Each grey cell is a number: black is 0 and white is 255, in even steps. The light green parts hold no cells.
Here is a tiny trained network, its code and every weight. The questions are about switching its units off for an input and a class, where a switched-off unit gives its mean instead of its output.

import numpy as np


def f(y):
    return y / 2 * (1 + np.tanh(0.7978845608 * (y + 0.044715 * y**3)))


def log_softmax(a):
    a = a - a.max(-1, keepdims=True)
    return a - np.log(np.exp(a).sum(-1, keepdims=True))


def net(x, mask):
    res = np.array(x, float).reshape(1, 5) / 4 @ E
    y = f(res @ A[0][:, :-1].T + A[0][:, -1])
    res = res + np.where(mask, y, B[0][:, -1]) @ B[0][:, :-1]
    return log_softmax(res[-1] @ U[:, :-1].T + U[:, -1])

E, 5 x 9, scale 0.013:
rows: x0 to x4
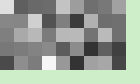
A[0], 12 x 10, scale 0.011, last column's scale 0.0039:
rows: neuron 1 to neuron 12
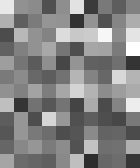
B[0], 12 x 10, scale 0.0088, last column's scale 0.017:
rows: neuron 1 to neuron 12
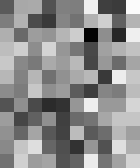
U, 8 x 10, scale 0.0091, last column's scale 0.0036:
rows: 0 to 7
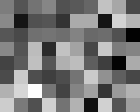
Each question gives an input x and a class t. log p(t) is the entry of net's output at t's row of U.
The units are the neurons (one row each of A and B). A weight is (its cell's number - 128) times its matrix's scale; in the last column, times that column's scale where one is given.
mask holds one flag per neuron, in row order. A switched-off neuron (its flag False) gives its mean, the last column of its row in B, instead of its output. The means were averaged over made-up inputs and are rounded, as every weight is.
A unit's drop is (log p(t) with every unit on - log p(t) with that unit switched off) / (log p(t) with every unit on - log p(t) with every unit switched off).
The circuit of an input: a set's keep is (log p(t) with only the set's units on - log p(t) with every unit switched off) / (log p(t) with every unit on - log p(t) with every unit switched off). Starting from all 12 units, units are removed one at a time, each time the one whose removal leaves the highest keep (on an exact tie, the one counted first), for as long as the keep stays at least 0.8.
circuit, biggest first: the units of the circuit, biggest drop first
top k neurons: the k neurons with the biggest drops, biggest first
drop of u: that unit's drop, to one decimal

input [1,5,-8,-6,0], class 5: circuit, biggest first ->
neuron 8
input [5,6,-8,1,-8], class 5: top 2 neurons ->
neuron 8; neuron 2
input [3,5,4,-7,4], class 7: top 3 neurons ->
neuron 3; neuron 1; neuron 4
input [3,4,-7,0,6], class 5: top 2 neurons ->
neuron 2; neuron 8
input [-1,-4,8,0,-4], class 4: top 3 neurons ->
neuron 3; neuron 11; neuron 4
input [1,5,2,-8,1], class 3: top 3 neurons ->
neuron 3; neuron 12; neuron 1
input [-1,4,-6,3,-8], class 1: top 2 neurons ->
neuron 8; neuron 6
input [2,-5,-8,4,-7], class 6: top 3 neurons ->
neuron 12; neuron 1; neuron 6
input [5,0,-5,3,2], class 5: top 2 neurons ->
neuron 2; neuron 6
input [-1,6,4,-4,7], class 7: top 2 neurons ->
neuron 3; neuron 1
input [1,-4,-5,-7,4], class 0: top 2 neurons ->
neuron 1; neuron 5
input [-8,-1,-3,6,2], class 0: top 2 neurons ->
neuron 3; neuron 9
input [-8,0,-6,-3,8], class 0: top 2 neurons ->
neuron 9; neuron 1
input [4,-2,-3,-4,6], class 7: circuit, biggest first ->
neuron 1
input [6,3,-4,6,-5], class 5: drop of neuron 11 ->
0.1
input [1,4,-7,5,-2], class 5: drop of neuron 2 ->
0.4
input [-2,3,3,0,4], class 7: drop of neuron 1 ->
0.4
